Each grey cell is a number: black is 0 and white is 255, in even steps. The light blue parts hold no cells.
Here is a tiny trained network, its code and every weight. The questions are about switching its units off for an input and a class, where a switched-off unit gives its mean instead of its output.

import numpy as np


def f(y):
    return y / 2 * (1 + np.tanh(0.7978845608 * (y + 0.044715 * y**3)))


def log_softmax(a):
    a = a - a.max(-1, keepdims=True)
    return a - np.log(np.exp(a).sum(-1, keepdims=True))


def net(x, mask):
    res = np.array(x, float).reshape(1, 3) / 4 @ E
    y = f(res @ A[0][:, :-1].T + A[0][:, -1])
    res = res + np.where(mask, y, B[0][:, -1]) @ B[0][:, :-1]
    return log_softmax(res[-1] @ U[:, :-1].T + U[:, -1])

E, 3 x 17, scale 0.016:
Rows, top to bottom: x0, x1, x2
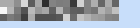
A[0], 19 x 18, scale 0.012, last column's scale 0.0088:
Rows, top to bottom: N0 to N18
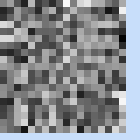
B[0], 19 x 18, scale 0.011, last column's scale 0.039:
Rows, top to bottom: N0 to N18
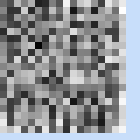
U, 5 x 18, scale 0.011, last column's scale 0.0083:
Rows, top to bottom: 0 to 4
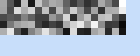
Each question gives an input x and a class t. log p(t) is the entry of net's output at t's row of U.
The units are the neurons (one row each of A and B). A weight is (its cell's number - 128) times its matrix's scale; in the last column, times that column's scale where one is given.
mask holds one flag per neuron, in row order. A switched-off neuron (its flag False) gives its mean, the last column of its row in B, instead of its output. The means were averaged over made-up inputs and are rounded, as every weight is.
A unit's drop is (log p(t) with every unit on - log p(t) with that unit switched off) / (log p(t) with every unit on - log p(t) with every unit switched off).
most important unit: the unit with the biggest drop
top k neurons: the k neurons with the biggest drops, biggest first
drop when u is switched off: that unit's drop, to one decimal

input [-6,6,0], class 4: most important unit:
N13
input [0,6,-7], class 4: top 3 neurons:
[N1, N14, N13]
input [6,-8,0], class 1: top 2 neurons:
[N16, N10]
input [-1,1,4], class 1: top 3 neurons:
[N1, N14, N5]
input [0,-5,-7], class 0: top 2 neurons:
[N18, N1]
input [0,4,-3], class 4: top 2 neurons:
[N1, N14]
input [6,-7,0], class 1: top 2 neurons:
[N16, N10]
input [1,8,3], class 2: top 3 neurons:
[N3, N5, N16]
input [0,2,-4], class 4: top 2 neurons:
[N1, N14]
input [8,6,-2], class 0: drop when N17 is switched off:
0.0
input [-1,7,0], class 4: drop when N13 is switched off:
0.1
